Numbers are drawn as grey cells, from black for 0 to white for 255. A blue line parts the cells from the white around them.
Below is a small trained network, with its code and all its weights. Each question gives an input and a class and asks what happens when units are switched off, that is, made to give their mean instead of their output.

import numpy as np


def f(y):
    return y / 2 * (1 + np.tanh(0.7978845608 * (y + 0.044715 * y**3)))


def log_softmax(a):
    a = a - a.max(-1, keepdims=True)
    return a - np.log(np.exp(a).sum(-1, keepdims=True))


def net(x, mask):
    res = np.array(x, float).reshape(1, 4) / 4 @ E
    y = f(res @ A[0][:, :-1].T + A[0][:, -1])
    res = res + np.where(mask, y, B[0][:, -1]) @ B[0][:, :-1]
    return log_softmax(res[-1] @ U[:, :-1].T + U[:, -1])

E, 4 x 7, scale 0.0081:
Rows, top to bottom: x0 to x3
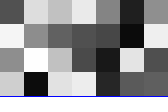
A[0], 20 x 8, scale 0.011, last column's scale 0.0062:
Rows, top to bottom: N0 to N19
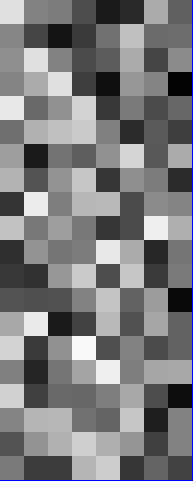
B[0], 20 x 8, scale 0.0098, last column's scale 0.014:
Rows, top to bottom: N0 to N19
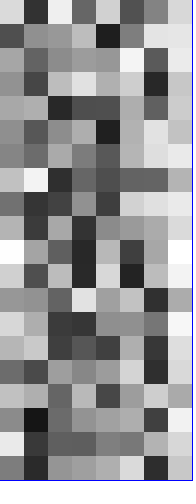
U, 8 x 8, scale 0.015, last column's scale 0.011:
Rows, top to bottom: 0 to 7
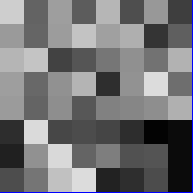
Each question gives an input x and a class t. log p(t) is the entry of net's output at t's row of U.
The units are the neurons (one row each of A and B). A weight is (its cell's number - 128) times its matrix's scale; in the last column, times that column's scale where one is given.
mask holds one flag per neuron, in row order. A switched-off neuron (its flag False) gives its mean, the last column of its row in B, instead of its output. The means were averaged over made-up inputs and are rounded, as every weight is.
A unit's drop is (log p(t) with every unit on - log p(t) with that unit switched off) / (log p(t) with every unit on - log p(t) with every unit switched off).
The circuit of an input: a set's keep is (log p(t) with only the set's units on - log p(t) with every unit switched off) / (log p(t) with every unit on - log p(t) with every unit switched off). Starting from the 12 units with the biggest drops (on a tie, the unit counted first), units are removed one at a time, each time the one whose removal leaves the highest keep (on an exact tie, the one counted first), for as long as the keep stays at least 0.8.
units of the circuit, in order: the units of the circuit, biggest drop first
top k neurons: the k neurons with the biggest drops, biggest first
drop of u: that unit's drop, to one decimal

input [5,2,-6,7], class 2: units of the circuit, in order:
(N14)
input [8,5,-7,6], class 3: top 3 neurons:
(N5, N9, N17)
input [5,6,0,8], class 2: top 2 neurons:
(N14, N4)
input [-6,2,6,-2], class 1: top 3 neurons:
(N3, N2, N8)
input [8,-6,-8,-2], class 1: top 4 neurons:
(N19, N15, N12, N1)
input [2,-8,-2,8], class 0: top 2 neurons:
(N11, N18)
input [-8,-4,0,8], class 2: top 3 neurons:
(N14, N7, N4)
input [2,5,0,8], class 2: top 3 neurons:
(N14, N4, N7)
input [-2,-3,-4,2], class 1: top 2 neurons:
(N15, N19)
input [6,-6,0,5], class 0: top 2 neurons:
(N11, N1)
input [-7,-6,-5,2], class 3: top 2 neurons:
(N1, N6)
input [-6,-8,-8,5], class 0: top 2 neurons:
(N11, N10)
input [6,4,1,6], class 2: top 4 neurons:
(N14, N4, N7, N1)
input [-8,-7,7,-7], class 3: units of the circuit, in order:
(N1)
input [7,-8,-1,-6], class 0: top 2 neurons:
(N10, N1)
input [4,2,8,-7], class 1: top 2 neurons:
(N3, N2)
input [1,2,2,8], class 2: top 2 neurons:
(N14, N4)
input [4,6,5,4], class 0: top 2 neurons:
(N0, N9)
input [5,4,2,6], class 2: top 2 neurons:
(N4, N14)
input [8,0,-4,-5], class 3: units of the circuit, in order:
(N8)
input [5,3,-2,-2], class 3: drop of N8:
0.1
